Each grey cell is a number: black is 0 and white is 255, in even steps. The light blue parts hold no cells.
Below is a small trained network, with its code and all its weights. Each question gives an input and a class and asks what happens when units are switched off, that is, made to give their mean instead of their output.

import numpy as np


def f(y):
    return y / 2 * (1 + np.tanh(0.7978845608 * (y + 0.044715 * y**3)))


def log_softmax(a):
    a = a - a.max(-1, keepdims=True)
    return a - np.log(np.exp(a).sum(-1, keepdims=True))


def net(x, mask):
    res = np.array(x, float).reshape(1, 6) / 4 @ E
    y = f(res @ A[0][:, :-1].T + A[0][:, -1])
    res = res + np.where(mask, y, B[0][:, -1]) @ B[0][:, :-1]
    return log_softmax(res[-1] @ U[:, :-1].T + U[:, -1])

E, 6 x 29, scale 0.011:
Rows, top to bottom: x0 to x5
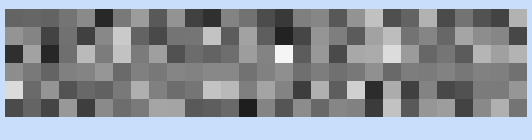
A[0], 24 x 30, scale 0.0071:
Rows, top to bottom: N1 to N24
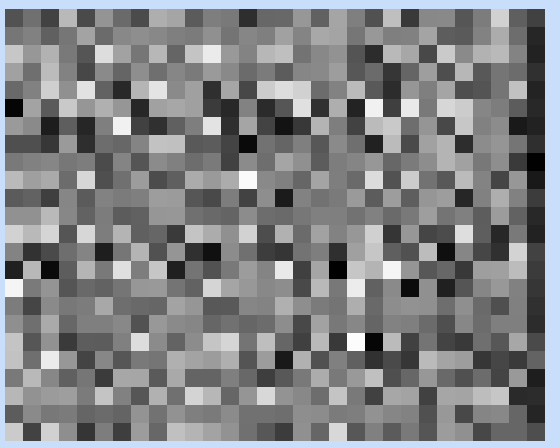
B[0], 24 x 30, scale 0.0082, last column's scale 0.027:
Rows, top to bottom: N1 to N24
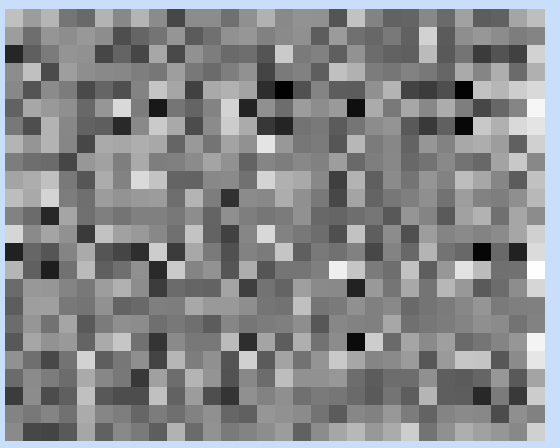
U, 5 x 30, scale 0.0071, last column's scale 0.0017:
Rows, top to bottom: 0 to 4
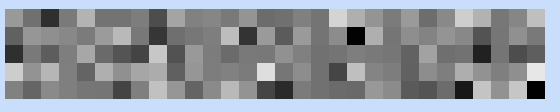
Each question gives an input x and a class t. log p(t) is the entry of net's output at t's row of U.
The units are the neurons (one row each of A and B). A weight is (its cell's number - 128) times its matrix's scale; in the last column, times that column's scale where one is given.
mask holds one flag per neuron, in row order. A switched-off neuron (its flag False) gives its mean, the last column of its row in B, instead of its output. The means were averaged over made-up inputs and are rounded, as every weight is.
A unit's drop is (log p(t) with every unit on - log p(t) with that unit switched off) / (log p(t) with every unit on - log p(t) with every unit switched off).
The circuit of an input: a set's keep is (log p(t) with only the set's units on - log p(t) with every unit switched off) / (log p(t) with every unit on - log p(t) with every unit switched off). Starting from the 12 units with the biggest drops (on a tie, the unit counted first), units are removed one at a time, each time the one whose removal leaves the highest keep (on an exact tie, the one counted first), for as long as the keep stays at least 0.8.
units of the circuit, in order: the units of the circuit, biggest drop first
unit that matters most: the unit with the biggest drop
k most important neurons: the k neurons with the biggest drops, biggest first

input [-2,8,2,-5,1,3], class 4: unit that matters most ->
N7
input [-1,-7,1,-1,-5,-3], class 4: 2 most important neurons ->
(N5; N19)
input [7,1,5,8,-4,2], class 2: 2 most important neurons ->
(N14; N20)
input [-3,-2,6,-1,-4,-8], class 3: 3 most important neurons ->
(N13; N10; N20)
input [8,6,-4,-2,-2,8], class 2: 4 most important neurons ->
(N14; N21; N13; N10)
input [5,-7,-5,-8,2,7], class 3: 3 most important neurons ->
(N8; N7; N11)
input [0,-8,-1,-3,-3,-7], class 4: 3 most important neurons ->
(N5; N8; N1)
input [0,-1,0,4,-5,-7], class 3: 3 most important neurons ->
(N13; N10; N19)
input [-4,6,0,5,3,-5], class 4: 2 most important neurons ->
(N7; N8)
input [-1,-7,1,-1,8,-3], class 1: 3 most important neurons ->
(N19; N16; N7)
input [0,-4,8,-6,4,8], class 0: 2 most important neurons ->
(N15; N13)
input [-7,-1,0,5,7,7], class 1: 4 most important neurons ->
(N19; N16; N14; N13)
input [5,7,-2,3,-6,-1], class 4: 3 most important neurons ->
(N7; N19; N16)
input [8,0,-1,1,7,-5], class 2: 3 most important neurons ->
(N14; N6; N21)
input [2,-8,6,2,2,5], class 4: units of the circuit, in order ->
(N5)
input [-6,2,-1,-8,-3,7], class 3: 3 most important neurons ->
(N8; N1; N14)
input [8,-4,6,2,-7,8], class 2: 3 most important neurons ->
(N14; N19; N13)
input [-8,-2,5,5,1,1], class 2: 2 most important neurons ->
(N3; N22)
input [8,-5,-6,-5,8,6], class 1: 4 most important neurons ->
(N19; N16; N22; N3)
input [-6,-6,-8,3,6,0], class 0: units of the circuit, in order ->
(N20)
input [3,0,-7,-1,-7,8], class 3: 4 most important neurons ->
(N8; N15; N1; N11)
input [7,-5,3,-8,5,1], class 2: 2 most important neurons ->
(N14; N6)
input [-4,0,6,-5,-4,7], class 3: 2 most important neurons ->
(N8; N1)
